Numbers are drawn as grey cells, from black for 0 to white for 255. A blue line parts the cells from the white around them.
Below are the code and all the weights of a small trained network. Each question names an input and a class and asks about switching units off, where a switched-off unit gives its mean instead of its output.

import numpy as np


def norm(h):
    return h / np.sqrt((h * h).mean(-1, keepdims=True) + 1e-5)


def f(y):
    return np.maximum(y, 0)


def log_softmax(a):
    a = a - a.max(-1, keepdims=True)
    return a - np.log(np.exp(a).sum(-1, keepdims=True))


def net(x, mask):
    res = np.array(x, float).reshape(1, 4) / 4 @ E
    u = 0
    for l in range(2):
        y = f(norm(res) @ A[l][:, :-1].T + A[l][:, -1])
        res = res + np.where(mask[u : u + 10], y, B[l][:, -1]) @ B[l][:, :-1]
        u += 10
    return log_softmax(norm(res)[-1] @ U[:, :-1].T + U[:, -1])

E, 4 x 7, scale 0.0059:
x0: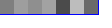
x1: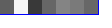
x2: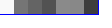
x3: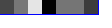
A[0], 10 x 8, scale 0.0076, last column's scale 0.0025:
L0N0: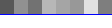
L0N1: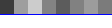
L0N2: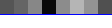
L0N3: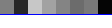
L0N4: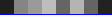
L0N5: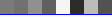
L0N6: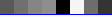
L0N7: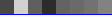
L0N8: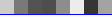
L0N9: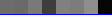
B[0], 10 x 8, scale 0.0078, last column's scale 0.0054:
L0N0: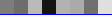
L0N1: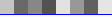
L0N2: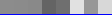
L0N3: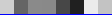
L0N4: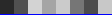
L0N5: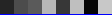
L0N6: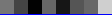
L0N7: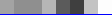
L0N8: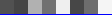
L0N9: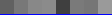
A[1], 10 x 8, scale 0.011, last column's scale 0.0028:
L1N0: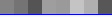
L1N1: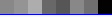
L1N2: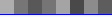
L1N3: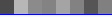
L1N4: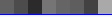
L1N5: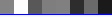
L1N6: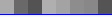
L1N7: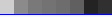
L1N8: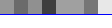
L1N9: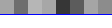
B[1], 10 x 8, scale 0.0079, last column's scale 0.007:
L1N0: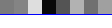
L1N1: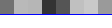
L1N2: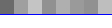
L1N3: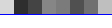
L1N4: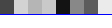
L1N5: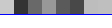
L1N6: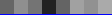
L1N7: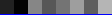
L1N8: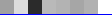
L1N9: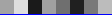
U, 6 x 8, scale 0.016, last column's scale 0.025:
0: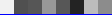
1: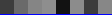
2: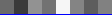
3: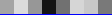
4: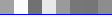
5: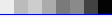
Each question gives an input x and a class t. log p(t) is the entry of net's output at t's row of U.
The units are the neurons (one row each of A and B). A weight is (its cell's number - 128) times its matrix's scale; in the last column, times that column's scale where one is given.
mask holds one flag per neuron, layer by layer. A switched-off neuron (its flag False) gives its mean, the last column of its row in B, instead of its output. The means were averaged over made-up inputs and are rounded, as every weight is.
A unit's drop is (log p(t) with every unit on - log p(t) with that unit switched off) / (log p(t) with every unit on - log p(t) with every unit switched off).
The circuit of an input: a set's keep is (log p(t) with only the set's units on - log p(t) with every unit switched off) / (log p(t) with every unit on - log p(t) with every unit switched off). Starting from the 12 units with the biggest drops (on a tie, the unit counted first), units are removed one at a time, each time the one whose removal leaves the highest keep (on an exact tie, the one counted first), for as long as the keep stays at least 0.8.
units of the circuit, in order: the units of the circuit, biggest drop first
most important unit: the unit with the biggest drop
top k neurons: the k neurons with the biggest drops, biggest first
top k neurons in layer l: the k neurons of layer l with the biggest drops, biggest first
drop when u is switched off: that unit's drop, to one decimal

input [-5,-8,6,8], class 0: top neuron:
L0N3
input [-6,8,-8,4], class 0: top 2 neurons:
L0N7; L1N3
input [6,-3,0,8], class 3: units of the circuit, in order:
L0N5; L1N8
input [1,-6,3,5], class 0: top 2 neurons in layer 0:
L0N3; L0N0
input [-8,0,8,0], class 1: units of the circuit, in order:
L0N5; L1N4
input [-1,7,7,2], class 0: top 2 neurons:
L1N5; L0N7
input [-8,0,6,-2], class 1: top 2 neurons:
L0N5; L1N4
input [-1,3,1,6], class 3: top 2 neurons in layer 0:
L0N2; L0N3
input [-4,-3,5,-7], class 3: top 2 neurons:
L1N6; L0N6
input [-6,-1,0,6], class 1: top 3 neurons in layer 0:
L0N5; L0N0; L0N9
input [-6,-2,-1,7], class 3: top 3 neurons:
L0N2; L0N6; L1N1
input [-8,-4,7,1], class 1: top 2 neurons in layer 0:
L0N5; L0N1
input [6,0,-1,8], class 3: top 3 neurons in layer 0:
L0N2; L0N5; L0N1
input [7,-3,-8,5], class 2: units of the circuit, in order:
L0N1
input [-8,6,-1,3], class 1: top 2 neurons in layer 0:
L0N5; L0N3
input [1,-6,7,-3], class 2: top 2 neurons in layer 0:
L0N8; L0N7
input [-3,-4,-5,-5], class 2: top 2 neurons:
L0N0; L0N7
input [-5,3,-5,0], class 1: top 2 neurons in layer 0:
L0N5; L0N8
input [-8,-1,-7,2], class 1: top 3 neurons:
L0N5; L0N8; L1N4
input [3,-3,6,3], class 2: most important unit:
L0N8
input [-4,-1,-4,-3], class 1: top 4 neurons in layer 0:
L0N5; L0N8; L0N1; L0N2
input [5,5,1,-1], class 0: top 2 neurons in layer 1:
L1N5; L1N8
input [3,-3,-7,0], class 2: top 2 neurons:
L0N4; L0N1
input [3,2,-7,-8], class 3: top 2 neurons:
L1N0; L0N8
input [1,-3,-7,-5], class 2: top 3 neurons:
L0N4; L0N2; L1N4
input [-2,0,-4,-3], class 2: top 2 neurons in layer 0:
L0N0; L0N6
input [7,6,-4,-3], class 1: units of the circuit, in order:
L1N8
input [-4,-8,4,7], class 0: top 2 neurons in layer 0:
L0N3; L0N0
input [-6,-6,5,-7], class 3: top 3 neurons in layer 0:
L0N7; L0N6; L0N4
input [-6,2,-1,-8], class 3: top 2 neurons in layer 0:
L0N6; L0N0
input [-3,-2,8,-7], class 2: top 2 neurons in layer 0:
L0N8; L0N2
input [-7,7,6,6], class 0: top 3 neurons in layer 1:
L1N5; L1N3; L1N8
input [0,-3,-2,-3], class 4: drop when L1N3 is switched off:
0.2
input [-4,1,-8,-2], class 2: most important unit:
L0N0
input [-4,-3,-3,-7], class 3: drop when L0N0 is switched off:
0.1
